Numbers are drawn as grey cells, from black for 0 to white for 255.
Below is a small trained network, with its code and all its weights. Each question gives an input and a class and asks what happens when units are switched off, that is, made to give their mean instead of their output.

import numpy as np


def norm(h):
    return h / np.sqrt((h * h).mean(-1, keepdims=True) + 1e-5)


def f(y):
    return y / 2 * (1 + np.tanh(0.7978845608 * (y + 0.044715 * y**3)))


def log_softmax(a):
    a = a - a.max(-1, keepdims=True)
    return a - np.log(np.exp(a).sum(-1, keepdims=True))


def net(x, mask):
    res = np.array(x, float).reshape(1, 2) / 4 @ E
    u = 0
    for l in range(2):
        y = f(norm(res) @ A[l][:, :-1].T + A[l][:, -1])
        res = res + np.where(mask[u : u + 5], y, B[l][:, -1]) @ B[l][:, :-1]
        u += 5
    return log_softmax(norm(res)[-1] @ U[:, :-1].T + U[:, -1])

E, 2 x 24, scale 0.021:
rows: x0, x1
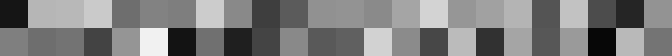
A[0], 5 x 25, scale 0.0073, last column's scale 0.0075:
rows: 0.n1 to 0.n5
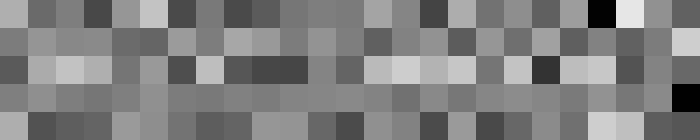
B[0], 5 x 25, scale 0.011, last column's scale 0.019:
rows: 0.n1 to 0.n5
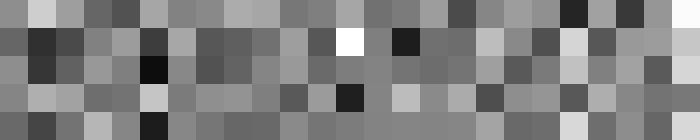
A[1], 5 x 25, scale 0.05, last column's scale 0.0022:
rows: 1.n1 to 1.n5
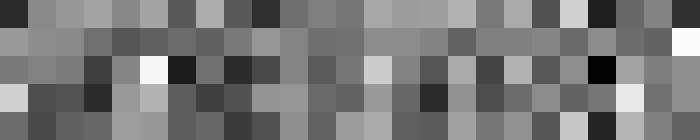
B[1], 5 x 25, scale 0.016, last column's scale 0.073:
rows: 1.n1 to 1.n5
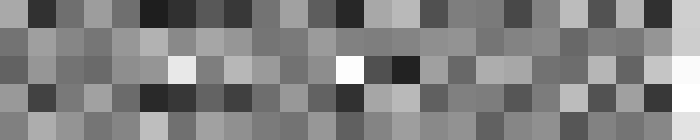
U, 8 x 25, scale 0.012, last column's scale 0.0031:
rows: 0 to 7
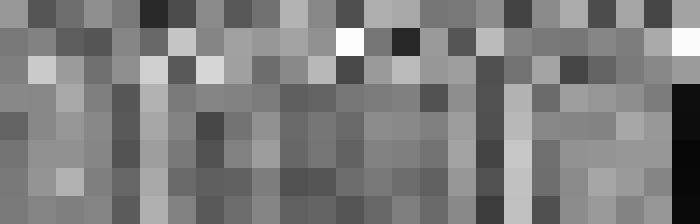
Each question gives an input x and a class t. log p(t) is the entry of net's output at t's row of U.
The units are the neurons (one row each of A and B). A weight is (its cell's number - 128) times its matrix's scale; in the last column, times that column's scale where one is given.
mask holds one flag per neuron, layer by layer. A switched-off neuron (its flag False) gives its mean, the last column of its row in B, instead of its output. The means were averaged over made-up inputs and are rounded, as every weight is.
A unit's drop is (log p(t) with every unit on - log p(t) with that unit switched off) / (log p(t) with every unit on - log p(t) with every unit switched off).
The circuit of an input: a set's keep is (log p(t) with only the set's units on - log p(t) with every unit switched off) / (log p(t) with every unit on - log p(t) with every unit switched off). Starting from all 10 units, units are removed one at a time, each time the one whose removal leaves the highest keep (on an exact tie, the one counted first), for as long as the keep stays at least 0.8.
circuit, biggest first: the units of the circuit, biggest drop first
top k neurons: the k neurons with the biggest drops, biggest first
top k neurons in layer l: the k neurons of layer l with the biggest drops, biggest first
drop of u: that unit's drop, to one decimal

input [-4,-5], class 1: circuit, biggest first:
[1.n4]
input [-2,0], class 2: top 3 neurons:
[0.n5, 1.n3, 1.n4]
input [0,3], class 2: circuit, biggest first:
[0.n1, 1.n3, 1.n4]
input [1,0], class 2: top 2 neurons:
[1.n5, 1.n1]
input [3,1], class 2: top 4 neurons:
[0.n3, 1.n5, 1.n4, 0.n5]
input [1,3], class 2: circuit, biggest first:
[1.n3, 0.n1, 1.n4]
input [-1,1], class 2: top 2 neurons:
[1.n3, 1.n4]
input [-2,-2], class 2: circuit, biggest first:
[1.n3, 1.n4, 1.n1]
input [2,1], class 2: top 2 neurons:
[0.n3, 1.n3]
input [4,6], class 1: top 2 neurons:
[1.n3, 0.n5]
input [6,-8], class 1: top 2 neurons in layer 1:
[1.n4, 1.n1]
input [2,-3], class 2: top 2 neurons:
[0.n1, 0.n2]
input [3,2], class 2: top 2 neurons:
[0.n3, 1.n4]
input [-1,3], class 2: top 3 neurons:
[0.n1, 1.n3, 1.n4]
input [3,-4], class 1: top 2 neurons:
[1.n4, 1.n1]
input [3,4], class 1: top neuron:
[0.n5]
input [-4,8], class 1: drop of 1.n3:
1.3
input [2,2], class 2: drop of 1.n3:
0.5
